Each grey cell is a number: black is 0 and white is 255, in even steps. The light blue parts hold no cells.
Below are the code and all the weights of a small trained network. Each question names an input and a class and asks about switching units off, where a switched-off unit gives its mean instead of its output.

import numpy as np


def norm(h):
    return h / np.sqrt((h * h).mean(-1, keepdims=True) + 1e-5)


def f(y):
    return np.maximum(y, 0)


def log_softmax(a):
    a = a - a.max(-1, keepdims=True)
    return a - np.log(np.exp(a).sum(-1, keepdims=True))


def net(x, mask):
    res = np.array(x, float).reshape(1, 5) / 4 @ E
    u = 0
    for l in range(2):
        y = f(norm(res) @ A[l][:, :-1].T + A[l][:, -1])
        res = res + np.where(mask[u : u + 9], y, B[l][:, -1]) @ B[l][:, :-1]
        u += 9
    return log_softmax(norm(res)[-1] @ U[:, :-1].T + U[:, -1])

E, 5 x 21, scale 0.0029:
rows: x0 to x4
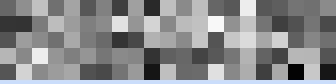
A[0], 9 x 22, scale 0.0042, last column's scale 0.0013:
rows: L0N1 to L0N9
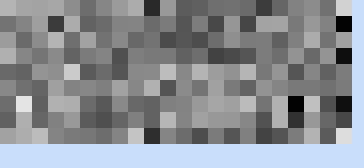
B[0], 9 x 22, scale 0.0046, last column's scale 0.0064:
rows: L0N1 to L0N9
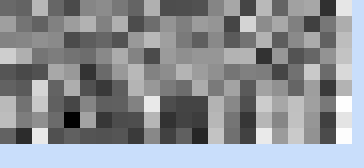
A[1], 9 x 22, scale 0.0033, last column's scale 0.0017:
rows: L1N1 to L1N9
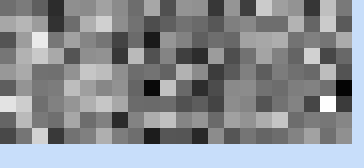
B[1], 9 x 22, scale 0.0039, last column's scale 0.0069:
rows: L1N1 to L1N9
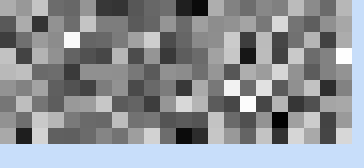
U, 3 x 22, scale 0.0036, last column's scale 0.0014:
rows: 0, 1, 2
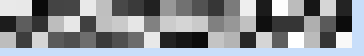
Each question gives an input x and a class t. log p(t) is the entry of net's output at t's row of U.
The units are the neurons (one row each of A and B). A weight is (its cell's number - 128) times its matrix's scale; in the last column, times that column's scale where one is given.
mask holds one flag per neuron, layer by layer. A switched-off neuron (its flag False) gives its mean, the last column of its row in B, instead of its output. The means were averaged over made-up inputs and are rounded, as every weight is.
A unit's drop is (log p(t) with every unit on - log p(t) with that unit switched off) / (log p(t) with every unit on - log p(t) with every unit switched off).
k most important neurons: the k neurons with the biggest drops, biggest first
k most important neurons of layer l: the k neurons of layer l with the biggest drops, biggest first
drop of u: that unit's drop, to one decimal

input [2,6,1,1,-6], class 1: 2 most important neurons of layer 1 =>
[L1N4; L1N9]
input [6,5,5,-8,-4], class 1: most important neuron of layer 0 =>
[L0N5]
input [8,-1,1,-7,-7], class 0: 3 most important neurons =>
[L0N9; L0N7; L0N1]
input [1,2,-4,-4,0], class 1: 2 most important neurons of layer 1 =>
[L1N4; L1N9]
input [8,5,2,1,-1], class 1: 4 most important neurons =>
[L0N5; L0N9; L0N1; L1N9]
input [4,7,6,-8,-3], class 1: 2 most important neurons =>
[L0N5; L0N9]
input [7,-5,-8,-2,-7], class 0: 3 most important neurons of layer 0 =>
[L0N4; L0N7; L0N8]
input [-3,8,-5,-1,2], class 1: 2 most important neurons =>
[L0N9; L0N8]
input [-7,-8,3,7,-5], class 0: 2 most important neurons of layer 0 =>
[L0N9; L0N4]
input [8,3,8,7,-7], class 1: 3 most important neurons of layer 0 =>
[L0N9; L0N7; L0N8]
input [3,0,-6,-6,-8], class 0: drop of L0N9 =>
0.5
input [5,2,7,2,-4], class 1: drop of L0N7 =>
0.1
